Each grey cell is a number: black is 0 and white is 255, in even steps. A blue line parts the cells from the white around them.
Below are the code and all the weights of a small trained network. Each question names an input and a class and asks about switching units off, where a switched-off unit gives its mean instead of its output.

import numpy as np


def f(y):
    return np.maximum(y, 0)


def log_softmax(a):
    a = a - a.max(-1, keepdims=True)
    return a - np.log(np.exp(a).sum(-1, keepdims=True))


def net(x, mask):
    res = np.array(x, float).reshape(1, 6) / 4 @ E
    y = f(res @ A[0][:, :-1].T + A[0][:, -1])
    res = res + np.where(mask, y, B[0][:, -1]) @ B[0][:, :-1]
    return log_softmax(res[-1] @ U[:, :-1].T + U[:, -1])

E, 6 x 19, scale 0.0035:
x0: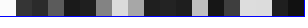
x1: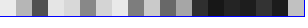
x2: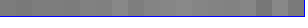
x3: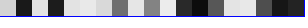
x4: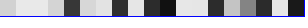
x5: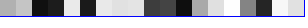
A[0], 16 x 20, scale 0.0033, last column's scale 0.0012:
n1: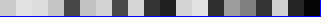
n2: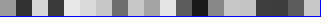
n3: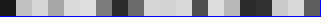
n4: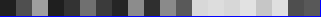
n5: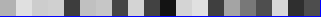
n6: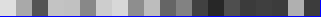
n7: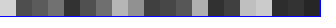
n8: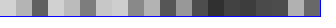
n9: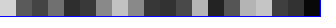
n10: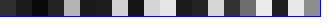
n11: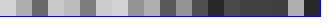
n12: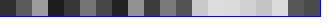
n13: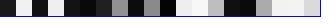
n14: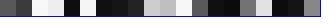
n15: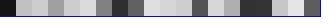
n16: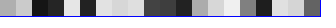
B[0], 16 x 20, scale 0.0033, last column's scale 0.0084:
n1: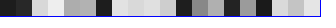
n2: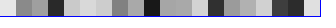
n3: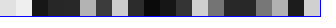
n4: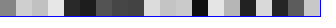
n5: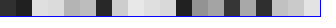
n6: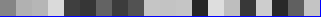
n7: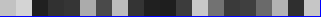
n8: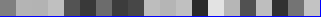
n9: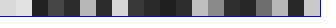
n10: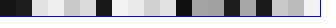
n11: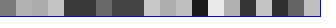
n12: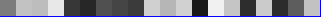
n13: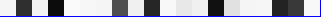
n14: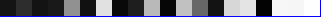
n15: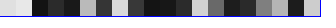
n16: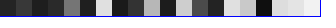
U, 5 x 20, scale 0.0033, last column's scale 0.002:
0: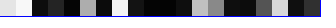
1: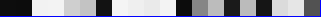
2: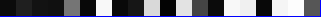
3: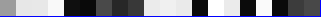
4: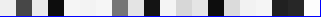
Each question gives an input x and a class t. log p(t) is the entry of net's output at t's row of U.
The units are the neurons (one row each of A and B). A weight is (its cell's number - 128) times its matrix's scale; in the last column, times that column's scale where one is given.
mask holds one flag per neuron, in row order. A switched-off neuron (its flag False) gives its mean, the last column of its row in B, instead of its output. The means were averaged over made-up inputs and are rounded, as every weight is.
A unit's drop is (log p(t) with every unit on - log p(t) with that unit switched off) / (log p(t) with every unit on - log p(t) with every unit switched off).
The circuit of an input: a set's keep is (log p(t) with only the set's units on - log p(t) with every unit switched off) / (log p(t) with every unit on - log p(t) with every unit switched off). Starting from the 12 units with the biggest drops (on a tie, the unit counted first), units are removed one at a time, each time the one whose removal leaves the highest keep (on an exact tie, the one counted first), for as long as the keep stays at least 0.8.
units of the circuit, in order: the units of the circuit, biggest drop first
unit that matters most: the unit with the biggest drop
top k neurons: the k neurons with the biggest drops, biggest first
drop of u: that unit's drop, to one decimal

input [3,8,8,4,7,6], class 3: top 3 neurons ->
(n6 n11 n8)
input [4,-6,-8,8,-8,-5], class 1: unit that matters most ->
n10
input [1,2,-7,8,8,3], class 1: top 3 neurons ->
(n1 n5 n13)
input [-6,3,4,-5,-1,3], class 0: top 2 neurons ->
(n15 n3)
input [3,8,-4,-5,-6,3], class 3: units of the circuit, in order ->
(n6 n8)
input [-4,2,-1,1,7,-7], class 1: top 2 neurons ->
(n1 n5)
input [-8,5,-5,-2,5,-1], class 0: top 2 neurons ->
(n3 n15)
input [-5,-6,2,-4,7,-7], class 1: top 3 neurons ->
(n5 n1 n16)
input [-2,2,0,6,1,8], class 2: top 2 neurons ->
(n16 n13)
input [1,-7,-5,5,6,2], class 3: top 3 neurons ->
(n4 n12 n10)
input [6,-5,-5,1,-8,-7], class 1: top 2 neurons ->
(n10 n16)
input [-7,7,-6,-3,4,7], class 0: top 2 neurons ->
(n3 n15)
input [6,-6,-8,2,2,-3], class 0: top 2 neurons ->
(n7 n9)
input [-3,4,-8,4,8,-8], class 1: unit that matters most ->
n1
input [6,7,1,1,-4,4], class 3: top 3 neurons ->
(n6 n11 n8)
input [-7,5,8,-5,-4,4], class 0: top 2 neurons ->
(n15 n3)
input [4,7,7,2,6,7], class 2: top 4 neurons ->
(n16 n10 n4 n12)
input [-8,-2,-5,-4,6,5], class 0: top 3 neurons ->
(n3 n15 n10)
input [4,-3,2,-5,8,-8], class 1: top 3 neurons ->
(n5 n1 n16)
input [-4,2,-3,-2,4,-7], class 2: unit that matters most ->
n14
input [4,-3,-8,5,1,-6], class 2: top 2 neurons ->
(n14 n13)
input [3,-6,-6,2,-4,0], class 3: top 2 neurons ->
(n4 n12)
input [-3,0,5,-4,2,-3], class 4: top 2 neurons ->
(n13 n16)
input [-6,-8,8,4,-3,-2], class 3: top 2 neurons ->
(n4 n12)
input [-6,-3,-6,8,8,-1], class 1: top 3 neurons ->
(n1 n5 n13)
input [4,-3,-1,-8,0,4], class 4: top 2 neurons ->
(n13 n14)
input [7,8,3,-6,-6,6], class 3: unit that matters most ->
n6
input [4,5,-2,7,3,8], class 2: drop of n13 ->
0.4
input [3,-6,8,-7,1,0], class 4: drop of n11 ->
0.2
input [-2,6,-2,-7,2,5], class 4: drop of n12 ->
0.1
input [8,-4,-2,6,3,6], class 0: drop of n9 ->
0.5
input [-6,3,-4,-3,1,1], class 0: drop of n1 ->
0.0
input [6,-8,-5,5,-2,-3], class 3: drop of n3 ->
0.2
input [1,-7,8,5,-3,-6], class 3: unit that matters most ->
n4
